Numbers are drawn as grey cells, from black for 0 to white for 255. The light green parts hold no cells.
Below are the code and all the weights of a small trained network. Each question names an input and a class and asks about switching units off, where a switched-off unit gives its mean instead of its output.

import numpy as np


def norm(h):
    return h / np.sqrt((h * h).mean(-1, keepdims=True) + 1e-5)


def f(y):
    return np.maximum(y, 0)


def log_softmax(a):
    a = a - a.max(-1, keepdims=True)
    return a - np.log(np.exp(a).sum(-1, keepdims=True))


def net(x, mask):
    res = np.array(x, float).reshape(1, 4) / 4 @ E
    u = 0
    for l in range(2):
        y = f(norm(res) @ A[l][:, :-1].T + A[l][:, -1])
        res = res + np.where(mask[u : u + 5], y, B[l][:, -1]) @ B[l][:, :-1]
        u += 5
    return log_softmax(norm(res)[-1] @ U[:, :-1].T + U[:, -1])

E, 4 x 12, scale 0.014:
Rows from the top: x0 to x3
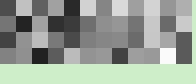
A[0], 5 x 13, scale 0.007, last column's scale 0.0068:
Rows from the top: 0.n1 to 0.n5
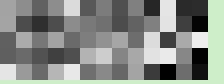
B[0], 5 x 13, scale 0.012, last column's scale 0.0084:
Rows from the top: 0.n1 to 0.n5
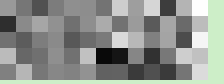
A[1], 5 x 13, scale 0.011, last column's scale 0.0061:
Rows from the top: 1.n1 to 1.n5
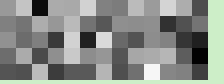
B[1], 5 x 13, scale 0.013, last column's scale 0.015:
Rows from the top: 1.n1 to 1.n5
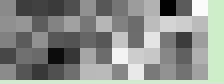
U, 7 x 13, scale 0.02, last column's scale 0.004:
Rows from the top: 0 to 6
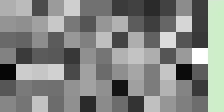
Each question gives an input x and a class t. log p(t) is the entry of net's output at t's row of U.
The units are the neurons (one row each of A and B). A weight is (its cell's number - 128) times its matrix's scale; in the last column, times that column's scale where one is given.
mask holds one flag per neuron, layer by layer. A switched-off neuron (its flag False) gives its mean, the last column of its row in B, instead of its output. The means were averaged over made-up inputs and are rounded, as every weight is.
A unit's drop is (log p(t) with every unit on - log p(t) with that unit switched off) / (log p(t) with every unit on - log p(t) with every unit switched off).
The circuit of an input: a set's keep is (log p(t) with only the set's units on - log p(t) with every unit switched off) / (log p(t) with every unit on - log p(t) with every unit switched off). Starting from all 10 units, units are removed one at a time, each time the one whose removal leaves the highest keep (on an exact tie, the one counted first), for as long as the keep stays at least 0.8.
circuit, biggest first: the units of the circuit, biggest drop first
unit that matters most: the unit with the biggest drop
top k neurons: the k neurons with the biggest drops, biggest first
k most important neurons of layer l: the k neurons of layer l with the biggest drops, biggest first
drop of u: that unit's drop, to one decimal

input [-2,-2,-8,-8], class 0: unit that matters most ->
0.n5
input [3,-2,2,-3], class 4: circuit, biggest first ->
1.n1, 0.n1
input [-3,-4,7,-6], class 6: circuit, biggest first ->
1.n2, 1.n1
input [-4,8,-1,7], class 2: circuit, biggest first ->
1.n1, 0.n2
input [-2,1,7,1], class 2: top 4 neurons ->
1.n1, 0.n1, 1.n4, 1.n3
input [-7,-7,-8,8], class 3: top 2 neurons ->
1.n4, 0.n1
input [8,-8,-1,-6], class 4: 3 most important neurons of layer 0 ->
0.n1, 0.n3, 0.n4
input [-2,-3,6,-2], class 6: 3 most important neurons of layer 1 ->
1.n2, 1.n1, 1.n4
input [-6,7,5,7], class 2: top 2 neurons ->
1.n1, 0.n4
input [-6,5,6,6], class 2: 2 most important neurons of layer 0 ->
0.n4, 0.n2
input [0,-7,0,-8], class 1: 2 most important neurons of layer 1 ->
1.n1, 1.n2
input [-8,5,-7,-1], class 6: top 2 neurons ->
1.n3, 0.n4
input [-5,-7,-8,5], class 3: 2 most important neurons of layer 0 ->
0.n1, 0.n4
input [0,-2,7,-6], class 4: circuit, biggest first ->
1.n1
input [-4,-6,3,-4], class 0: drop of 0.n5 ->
0.1
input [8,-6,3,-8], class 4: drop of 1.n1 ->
0.2
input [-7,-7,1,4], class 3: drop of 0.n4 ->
0.0
